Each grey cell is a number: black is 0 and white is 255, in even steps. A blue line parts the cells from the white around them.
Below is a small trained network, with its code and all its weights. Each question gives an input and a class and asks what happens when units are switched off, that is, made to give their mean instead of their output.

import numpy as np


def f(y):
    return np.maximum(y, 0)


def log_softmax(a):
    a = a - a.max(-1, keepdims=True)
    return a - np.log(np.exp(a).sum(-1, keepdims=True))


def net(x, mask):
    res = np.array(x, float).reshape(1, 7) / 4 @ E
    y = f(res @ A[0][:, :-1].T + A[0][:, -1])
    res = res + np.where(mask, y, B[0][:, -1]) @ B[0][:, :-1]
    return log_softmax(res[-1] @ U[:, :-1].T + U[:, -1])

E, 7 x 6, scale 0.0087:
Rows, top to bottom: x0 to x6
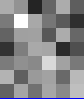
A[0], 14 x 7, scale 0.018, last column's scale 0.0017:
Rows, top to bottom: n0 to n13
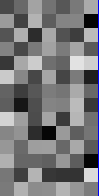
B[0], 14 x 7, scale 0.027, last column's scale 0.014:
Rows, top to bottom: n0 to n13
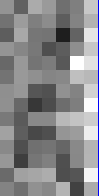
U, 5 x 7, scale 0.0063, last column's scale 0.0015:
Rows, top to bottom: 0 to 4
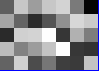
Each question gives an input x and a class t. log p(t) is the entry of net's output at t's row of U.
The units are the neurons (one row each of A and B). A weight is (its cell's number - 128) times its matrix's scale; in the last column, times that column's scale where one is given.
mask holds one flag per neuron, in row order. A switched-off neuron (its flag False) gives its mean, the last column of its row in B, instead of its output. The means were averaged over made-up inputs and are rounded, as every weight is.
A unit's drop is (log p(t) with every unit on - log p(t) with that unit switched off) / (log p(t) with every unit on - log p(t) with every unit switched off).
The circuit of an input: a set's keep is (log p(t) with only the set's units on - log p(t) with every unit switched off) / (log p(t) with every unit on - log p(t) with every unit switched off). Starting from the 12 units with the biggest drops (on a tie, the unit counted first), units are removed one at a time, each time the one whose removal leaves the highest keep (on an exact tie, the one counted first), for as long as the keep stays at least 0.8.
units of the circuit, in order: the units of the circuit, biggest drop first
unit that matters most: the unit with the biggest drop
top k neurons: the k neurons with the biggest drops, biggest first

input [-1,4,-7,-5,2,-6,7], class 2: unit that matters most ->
n7
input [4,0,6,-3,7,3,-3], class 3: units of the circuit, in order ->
(n4, n7, n13)
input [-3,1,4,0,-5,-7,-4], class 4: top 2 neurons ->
(n9, n12)
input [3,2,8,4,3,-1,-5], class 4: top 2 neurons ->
(n4, n8)
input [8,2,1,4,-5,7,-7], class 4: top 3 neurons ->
(n12, n9, n4)
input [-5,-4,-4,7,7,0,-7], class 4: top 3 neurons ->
(n7, n3, n8)
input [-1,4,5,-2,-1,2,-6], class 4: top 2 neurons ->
(n4, n8)
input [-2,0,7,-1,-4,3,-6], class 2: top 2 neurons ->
(n7, n12)
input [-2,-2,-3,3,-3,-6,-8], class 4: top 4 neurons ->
(n4, n8, n5, n9)
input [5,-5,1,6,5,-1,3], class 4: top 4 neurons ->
(n9, n8, n4, n2)
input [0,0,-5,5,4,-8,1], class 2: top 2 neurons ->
(n7, n9)
